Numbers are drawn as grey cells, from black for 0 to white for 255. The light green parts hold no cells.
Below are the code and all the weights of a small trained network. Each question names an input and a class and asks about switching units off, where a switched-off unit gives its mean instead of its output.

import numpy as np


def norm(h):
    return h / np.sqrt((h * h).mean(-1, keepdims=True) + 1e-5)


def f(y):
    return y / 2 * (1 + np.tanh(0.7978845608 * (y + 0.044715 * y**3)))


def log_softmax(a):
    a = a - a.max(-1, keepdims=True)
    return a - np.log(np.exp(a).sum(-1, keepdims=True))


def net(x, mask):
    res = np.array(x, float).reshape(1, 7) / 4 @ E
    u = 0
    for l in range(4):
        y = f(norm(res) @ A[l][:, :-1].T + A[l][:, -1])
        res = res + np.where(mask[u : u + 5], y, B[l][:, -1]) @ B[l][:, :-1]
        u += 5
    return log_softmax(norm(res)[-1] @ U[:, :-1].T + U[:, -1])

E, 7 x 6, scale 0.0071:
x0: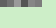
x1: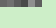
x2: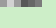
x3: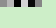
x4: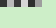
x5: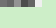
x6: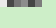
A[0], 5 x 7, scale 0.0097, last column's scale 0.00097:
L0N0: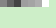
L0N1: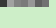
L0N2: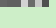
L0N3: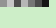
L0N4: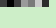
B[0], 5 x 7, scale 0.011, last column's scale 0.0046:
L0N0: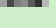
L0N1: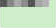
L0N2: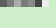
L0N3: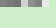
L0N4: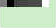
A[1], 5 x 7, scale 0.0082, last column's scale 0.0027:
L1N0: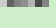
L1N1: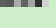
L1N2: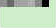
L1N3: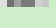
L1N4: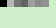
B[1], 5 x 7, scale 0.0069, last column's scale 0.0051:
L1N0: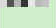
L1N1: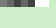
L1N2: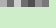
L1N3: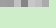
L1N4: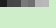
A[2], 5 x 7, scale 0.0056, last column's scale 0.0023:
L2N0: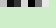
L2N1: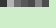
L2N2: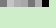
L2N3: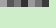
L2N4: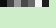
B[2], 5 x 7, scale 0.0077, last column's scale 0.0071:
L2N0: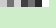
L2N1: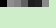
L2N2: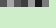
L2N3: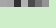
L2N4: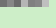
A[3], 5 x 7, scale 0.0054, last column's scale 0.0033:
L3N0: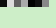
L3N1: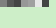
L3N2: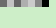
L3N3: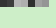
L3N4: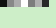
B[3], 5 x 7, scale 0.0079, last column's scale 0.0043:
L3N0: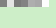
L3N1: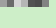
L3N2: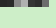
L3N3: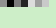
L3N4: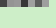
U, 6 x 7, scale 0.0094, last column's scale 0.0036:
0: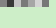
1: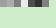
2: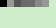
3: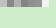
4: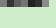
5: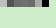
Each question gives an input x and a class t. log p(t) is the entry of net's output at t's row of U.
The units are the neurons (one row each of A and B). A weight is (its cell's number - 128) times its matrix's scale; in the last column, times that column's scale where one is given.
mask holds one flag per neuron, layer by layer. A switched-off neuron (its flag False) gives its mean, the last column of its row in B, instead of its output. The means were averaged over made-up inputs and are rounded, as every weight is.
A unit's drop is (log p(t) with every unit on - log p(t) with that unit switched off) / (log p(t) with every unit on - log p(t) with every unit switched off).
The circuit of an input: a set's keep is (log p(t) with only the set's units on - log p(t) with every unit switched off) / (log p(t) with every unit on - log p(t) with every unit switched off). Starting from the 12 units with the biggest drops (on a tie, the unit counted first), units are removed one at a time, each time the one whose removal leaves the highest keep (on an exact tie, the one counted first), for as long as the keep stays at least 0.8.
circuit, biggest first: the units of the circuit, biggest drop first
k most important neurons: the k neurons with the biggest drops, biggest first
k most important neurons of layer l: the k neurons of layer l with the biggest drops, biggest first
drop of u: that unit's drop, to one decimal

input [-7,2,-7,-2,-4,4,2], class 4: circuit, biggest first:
[L0N4]
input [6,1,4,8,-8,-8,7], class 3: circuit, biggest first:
[L1N0, L0N4]
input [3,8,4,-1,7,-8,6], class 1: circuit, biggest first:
[L0N4, L0N3]
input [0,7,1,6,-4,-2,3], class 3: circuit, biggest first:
[L0N4, L1N0]
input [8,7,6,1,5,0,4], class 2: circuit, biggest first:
[L0N4, L0N0, L1N4]
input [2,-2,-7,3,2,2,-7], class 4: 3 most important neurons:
[L0N4, L0N0, L2N0]
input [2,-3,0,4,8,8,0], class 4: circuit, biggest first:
[L0N4, L2N0]
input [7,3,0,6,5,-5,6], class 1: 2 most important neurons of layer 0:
[L0N4, L0N3]
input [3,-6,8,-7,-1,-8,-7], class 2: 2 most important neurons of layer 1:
[L1N4, L1N0]
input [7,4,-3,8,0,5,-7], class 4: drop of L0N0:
0.2
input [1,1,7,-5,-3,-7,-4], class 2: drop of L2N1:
0.1
